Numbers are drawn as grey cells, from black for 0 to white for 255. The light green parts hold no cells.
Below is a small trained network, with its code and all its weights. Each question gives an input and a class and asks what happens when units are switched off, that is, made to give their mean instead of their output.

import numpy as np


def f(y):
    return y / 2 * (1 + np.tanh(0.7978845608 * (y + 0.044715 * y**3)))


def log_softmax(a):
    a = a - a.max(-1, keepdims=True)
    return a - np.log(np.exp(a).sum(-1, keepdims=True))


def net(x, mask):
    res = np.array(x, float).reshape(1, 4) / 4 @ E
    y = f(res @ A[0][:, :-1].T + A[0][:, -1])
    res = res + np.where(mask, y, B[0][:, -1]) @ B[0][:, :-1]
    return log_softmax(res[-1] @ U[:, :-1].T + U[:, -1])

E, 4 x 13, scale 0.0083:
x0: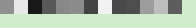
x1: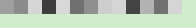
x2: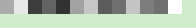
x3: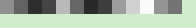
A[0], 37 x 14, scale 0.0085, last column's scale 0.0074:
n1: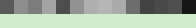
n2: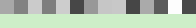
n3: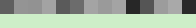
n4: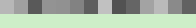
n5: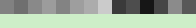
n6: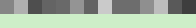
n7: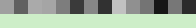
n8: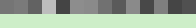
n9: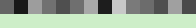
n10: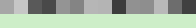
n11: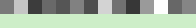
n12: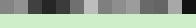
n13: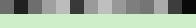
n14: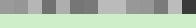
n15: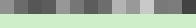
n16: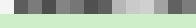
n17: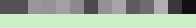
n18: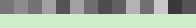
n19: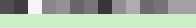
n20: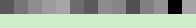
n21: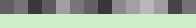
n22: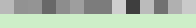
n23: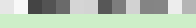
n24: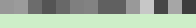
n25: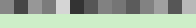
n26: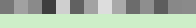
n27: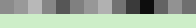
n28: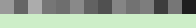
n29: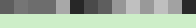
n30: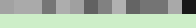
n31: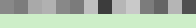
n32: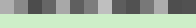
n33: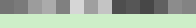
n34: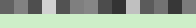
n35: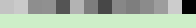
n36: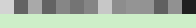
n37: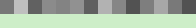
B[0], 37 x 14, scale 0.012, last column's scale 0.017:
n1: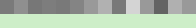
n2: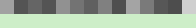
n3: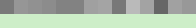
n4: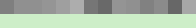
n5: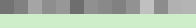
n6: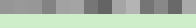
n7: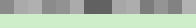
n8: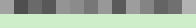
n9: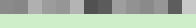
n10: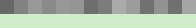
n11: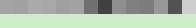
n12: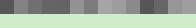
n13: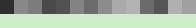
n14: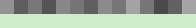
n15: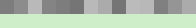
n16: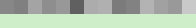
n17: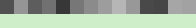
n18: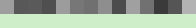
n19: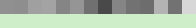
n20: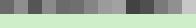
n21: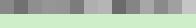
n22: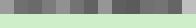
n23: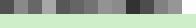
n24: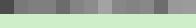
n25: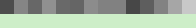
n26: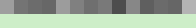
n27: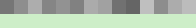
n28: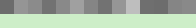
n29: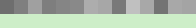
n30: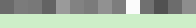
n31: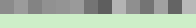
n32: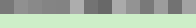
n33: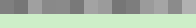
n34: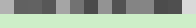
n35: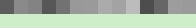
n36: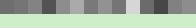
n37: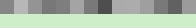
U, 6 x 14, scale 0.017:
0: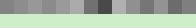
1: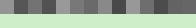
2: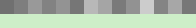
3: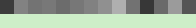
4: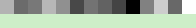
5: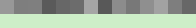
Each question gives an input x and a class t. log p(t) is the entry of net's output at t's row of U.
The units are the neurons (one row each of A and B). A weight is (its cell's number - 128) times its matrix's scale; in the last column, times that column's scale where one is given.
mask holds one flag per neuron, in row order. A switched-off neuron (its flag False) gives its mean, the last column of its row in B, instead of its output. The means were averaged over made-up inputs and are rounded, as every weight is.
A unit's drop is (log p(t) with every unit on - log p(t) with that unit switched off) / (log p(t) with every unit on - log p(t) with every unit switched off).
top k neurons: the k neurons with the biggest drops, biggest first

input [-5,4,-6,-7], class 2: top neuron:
[n27]
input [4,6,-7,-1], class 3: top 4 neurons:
[n25; n20; n17; n34]
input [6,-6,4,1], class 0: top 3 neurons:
[n11; n2; n6]
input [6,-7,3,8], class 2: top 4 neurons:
[n21; n16; n15; n2]
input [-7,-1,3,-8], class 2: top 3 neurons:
[n27; n5; n1]
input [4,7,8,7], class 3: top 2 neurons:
[n23; n34]
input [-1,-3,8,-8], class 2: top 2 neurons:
[n27; n5]
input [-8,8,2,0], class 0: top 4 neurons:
[n19; n31; n9; n7]
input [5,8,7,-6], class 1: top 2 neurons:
[n2; n26]
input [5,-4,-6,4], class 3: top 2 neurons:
[n20; n17]
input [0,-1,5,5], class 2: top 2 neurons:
[n16; n20]
